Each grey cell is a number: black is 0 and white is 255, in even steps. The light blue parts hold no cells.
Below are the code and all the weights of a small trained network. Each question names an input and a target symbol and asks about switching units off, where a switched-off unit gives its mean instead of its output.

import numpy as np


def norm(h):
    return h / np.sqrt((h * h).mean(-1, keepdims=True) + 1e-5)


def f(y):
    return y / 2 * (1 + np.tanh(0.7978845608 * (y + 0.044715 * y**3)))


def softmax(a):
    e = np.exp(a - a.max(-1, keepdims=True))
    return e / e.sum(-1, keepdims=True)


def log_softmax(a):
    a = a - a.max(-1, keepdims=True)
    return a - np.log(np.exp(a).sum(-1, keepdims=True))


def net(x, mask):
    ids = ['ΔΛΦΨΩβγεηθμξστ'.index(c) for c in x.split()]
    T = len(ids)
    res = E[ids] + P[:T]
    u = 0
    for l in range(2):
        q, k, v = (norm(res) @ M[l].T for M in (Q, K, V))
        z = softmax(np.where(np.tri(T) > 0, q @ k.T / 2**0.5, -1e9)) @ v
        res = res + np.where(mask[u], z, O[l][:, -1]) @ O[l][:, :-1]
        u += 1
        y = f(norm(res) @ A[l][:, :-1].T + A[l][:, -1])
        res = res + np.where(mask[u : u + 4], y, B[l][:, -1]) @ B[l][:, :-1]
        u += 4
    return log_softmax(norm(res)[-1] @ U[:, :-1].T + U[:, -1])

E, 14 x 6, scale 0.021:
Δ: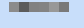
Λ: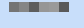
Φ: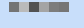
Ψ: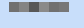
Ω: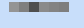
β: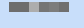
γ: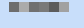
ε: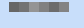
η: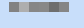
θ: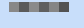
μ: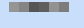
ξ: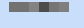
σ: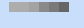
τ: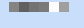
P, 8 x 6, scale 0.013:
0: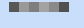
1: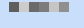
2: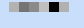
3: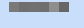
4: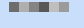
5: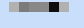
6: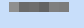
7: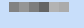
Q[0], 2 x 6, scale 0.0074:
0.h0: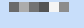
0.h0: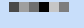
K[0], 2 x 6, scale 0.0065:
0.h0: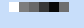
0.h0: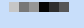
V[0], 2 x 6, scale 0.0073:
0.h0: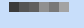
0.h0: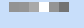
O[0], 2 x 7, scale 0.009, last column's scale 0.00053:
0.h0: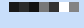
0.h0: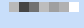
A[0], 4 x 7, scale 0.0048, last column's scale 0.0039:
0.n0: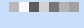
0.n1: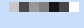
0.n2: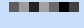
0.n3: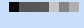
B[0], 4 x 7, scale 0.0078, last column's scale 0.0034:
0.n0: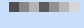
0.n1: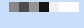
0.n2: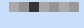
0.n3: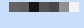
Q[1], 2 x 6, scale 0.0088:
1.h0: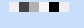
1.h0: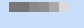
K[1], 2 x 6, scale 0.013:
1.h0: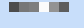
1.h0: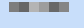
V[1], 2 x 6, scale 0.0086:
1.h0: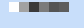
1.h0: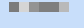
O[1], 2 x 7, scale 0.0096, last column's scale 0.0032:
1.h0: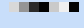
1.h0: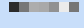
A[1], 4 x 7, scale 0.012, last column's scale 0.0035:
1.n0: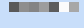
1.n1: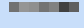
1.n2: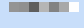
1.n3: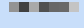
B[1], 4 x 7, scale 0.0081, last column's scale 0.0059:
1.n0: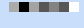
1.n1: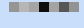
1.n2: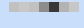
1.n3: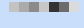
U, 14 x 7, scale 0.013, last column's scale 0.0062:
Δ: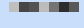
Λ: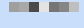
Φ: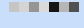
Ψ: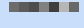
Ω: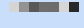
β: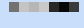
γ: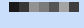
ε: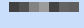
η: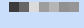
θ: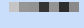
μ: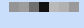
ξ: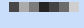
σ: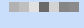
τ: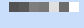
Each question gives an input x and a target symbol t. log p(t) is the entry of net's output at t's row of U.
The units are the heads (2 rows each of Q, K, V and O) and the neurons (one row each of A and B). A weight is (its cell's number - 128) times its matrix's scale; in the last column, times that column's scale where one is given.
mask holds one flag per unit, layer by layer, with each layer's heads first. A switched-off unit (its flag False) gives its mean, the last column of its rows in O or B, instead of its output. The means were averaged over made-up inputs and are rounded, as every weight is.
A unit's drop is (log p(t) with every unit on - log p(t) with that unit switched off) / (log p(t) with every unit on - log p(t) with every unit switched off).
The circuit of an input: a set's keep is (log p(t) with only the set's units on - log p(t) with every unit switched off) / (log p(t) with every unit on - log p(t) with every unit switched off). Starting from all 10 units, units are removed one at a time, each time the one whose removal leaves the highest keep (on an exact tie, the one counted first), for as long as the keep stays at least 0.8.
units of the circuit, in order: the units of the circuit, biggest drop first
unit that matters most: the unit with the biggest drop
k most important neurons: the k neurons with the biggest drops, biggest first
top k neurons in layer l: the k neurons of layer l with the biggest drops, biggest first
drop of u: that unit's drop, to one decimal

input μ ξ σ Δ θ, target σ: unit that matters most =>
0.h0
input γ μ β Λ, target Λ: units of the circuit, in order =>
[0.n2; 1.n0]
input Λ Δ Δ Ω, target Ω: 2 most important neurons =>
[1.n2; 1.n3]
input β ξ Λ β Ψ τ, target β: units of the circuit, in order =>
[1.h0; 0.n1]
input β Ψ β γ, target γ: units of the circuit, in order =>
[1.n3; 1.h0]
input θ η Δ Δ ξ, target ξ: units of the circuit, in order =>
[0.n1; 1.n0]
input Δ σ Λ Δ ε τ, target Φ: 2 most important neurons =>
[0.n1; 1.n0]
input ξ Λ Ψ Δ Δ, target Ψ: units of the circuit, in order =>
[0.h0; 0.n3]
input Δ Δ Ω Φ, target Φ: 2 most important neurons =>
[1.n2; 0.n1]
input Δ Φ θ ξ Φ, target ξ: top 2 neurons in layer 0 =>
[0.n0; 0.n1]
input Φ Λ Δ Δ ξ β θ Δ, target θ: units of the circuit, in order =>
[0.h0; 1.n1; 0.n1]
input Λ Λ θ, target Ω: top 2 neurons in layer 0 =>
[0.n1; 0.n2]
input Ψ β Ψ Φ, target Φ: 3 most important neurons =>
[1.n2; 0.n2; 0.n1]
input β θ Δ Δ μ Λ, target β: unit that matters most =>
1.h0
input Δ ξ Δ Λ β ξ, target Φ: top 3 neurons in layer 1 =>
[1.n3; 1.n0; 1.n1]
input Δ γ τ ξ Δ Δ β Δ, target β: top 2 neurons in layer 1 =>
[1.n0; 1.n3]
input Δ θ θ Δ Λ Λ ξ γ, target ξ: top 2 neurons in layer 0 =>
[0.n1; 0.n2]
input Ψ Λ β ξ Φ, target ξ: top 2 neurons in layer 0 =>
[0.n0; 0.n3]
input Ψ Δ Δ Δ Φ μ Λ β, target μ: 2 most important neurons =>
[1.n2; 1.n0]
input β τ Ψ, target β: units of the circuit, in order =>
[1.h0]
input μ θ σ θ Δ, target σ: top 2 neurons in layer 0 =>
[0.n1; 0.n3]
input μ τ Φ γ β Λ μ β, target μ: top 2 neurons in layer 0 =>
[0.n1; 0.n0]
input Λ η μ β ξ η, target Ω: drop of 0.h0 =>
0.1
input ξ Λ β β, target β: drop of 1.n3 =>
0.3
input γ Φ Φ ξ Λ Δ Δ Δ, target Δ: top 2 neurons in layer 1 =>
[1.n2; 1.n3]
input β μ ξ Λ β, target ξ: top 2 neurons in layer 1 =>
[1.n1; 1.n0]
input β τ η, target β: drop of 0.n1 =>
0.0
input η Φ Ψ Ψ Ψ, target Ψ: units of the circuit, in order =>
[0.h0]
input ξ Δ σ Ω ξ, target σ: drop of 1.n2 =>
-0.1
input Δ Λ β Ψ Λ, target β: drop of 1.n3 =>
-0.1
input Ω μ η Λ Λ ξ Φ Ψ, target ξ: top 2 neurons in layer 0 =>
[0.n1; 0.n0]
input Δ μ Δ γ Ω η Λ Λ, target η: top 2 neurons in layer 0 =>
[0.n0; 0.n1]
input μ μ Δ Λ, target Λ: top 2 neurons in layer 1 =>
[1.n0; 1.n2]
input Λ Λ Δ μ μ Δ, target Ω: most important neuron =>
[0.n1]
